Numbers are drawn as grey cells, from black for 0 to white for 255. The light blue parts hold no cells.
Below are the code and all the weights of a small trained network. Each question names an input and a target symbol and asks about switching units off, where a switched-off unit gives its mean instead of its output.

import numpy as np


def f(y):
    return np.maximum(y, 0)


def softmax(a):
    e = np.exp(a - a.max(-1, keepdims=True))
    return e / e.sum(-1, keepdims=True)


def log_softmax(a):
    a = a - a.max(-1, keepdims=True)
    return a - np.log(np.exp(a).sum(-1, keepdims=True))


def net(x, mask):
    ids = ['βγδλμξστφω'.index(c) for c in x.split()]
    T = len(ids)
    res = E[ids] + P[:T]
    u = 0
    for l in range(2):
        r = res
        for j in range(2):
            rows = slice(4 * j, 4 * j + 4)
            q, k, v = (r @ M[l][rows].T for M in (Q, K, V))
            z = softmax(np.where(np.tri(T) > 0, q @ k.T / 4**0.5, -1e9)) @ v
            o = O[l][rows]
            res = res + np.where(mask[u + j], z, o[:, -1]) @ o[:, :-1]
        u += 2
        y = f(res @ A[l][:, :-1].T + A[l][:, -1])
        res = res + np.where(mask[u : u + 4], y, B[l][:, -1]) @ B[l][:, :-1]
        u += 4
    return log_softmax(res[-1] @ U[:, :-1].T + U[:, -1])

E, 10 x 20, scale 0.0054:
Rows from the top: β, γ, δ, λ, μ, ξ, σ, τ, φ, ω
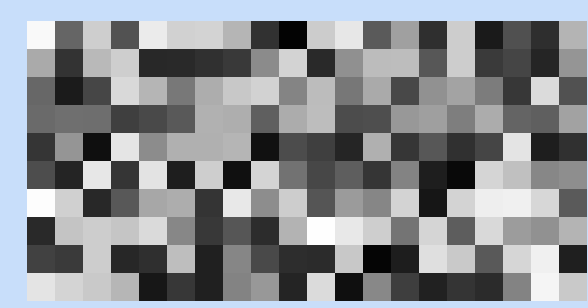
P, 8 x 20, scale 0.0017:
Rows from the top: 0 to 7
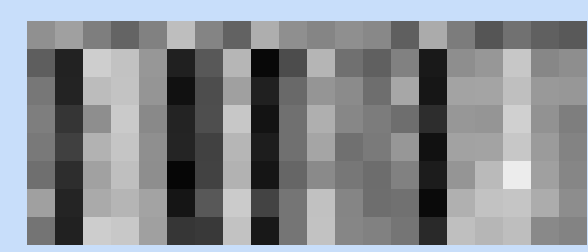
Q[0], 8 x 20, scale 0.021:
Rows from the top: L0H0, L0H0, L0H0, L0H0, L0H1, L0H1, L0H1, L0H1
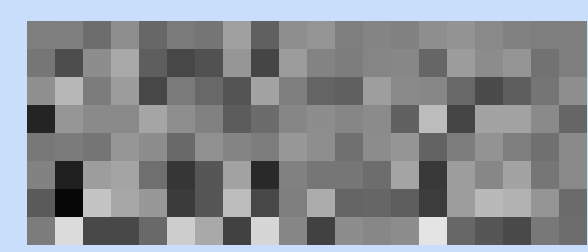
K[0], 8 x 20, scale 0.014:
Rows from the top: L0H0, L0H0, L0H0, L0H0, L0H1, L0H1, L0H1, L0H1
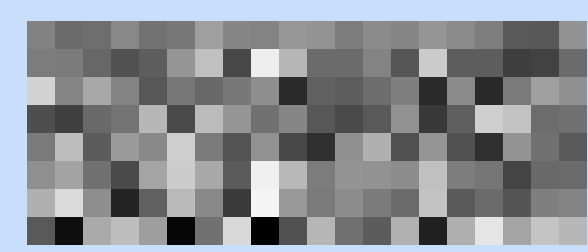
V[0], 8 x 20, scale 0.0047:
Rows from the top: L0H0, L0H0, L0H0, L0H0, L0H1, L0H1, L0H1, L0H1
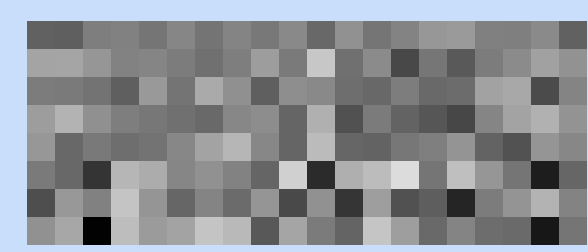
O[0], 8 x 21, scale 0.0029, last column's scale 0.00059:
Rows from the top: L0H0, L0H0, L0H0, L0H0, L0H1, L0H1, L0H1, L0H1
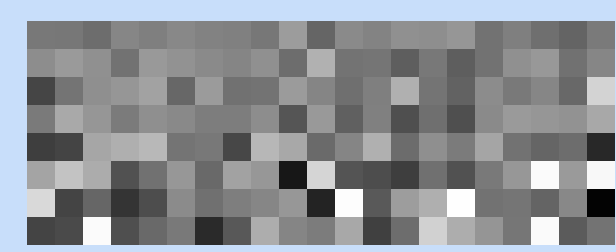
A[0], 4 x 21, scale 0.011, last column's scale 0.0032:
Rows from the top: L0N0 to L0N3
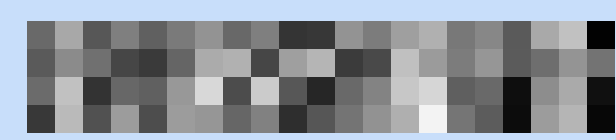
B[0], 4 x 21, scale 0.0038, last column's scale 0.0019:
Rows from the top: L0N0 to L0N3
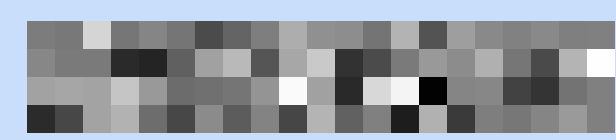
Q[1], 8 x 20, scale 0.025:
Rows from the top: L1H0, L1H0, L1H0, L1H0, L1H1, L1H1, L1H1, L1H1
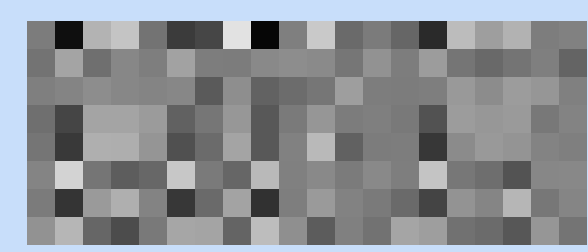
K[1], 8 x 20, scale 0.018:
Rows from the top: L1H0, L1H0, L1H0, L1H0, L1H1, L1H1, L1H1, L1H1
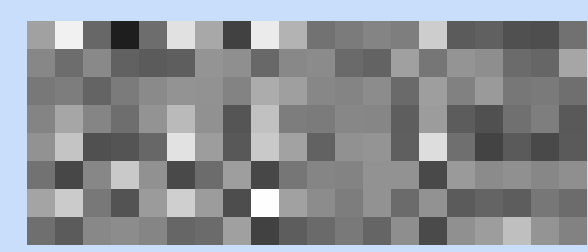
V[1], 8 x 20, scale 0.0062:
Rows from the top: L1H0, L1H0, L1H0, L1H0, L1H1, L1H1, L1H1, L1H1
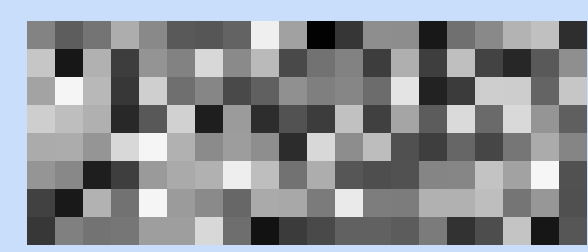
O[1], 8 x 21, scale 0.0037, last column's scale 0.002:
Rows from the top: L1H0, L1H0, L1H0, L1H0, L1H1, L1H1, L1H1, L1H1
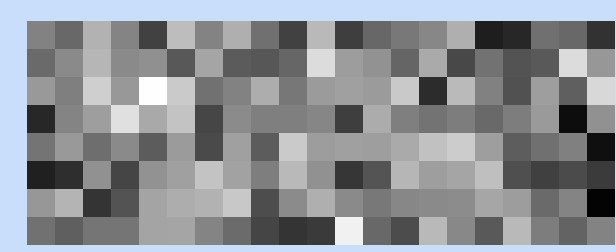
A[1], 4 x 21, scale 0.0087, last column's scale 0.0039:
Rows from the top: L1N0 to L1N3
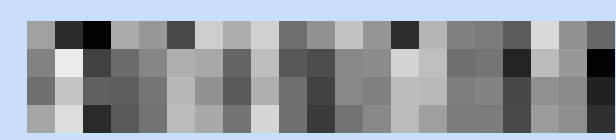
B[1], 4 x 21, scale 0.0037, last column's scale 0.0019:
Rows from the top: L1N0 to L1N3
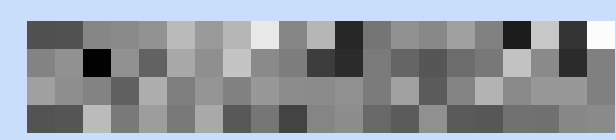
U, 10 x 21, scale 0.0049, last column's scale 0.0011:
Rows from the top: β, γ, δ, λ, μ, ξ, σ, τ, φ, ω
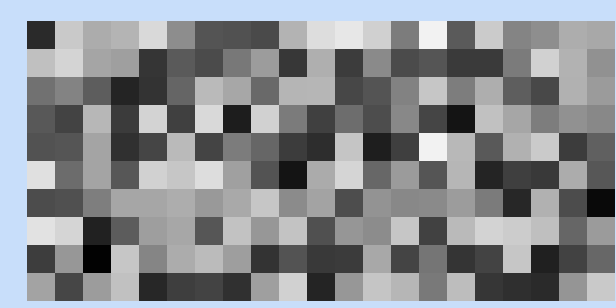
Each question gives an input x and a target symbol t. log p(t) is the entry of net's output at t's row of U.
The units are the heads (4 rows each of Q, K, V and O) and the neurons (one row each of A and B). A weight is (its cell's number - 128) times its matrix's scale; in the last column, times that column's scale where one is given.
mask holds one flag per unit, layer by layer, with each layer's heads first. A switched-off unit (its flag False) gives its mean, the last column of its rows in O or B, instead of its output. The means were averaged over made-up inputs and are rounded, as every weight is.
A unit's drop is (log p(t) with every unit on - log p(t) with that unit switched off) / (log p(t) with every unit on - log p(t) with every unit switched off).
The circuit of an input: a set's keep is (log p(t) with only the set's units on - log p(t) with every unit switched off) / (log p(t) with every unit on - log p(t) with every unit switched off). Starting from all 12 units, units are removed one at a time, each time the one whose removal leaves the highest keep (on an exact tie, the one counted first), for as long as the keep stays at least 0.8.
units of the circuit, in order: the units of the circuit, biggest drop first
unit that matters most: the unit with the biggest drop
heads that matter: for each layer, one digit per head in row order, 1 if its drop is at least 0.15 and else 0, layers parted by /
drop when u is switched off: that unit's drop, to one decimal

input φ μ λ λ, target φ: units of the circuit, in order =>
(L1H0 L0H1)
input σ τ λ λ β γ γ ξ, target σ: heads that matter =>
00 / 11
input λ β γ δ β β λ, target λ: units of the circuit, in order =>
(L1H1 L1H0 L0N1)
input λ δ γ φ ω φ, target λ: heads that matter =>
00 / 11
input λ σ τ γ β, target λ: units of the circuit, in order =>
(L0N1 L1H1 L1H0)
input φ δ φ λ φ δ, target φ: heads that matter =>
01 / 11
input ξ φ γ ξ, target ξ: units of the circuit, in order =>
(L1H0 L1H1)
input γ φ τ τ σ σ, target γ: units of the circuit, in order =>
(L1H1 L1H0)
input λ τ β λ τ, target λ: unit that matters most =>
L1H1
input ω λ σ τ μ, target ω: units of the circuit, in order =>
(L1H1 L0H1)
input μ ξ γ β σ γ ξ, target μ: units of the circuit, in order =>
(L1H1 L1H0)
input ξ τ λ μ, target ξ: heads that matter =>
00 / 10
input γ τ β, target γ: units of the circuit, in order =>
(L1H1 L0H1)
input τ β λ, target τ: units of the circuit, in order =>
(L1H0)
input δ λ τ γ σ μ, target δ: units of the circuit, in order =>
(L1H0 L1H1)
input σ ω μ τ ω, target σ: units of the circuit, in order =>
(L1H1 L1H0)
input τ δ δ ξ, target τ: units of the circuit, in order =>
(L1H0 L1H1)
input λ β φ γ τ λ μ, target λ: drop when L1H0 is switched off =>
0.4
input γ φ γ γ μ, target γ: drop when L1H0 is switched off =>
0.1
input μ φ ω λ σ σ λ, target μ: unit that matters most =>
L1H1
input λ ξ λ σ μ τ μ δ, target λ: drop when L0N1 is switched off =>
0.7
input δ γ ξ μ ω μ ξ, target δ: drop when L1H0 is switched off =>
0.5
